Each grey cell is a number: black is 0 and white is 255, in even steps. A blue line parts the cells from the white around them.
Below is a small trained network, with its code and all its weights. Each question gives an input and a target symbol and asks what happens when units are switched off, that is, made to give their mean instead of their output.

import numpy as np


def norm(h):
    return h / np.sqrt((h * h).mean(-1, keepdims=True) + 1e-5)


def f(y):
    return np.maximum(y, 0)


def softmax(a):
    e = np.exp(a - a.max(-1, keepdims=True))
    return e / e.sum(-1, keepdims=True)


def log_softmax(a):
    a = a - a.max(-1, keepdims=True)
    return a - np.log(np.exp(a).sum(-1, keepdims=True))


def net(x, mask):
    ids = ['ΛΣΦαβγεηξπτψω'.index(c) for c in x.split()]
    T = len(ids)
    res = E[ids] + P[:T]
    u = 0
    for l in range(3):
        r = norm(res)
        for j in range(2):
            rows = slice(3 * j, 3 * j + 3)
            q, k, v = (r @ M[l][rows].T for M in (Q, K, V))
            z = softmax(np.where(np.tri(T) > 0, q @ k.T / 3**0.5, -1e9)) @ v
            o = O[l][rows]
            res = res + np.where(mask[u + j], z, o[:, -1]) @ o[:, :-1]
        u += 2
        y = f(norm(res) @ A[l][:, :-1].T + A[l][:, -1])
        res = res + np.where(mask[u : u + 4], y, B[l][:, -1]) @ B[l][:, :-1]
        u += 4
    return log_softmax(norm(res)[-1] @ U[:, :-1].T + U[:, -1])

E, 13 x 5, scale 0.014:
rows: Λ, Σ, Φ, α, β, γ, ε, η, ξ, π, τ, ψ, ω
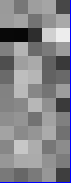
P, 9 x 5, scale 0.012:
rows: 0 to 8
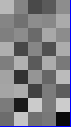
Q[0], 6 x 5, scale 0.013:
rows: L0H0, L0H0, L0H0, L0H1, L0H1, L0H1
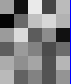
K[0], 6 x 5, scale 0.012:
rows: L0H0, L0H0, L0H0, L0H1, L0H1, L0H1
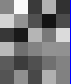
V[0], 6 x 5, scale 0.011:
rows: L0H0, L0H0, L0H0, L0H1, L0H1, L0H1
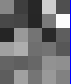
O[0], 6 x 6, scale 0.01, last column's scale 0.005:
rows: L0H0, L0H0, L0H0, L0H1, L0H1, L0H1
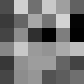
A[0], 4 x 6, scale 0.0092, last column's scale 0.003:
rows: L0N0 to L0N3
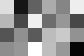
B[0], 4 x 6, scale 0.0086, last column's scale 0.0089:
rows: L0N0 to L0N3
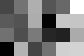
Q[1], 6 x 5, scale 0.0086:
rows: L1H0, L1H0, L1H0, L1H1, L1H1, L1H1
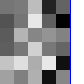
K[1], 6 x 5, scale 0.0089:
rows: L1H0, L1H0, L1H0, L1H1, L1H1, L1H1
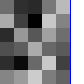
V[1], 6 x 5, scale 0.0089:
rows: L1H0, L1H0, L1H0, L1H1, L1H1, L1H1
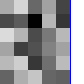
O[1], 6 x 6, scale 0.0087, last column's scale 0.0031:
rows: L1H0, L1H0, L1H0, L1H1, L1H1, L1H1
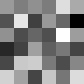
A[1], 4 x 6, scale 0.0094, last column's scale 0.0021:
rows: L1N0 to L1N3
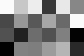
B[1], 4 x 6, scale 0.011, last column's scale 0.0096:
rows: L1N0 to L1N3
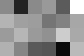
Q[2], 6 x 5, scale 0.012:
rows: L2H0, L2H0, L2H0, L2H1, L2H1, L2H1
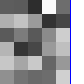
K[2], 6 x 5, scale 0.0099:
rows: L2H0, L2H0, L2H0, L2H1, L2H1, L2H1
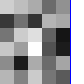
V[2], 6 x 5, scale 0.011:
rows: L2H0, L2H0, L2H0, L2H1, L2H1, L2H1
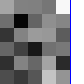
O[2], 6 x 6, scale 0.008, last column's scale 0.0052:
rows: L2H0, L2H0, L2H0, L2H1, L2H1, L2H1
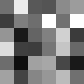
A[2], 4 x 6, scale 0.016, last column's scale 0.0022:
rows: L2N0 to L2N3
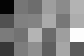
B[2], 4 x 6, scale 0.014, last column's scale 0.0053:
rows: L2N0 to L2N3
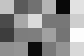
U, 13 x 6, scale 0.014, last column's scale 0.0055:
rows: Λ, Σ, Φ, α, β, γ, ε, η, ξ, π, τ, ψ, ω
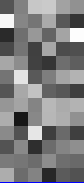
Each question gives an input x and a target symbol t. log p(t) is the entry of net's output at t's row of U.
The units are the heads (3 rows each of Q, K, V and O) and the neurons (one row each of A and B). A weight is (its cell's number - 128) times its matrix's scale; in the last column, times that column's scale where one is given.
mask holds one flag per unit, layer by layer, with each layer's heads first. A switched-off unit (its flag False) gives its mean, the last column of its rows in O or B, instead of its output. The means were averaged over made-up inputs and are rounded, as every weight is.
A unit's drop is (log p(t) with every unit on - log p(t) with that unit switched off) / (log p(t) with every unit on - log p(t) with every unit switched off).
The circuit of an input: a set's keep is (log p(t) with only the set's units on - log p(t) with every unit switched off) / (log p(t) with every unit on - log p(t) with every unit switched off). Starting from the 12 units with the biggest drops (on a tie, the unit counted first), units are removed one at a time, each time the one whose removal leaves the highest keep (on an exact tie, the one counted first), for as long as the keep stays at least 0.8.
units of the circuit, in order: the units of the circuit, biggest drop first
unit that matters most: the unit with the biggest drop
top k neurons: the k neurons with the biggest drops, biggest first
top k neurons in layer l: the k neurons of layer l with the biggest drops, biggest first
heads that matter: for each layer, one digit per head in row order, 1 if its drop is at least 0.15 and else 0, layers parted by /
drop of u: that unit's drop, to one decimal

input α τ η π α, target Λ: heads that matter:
10 / 00 / 00
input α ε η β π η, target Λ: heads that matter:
10 / 00 / 00
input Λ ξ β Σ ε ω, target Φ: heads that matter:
10 / 00 / 00
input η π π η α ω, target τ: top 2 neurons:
L2N3, L0N1
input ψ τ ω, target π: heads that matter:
11 / 00 / 00
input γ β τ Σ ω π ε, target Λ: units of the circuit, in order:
L0H0
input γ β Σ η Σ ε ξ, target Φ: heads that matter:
10 / 00 / 00
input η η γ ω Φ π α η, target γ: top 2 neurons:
L1N0, L0N3
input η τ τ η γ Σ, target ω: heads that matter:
10 / 00 / 00
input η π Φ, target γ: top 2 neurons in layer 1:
L1N2, L1N0
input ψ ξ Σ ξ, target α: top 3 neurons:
L0N3, L2N0, L2N3
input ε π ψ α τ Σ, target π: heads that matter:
10 / 10 / 00
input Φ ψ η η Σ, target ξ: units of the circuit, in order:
L1H0, L2H0
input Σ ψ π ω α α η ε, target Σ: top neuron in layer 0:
L0N3
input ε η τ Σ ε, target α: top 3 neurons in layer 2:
L2N0, L2N3, L2N2
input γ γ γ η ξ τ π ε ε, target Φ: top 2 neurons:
L0N1, L2N2
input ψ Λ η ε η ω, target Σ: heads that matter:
10 / 00 / 00
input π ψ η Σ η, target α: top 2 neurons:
L0N3, L2N0
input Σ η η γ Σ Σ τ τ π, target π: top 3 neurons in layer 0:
L0N3, L0N1, L0N0
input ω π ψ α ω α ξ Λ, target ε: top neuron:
L0N3
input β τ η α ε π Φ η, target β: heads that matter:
10 / 10 / 00
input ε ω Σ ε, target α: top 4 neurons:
L2N0, L2N3, L0N3, L0N1
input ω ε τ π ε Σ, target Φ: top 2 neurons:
L0N1, L2N2
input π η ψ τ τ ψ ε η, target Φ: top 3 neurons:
L0N1, L2N2, L1N3
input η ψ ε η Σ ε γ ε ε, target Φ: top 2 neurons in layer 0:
L0N1, L0N3
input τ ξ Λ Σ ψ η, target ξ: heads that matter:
10 / 01 / 00
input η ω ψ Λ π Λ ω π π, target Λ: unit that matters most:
L1N0
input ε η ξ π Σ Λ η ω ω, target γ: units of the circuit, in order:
L1N0, L0H0, L1H0
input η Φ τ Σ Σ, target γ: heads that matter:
11 / 10 / 01
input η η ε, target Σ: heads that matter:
10 / 10 / 00
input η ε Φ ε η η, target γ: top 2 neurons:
L1N0, L1N2
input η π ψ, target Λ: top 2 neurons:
L1N0, L0N3
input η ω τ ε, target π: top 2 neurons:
L0N3, L1N0
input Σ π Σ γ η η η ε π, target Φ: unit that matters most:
L0H0
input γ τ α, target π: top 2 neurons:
L0N3, L1N0
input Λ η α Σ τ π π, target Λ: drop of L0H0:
0.7
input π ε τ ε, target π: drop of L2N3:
0.1
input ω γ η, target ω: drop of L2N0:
0.0
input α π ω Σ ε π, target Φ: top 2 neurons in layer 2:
L2N2, L2N3
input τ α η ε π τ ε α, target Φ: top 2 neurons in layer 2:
L2N2, L2N0
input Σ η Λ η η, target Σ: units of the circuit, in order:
L1H1
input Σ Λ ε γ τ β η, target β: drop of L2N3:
-0.1
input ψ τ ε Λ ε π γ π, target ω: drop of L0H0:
1.4
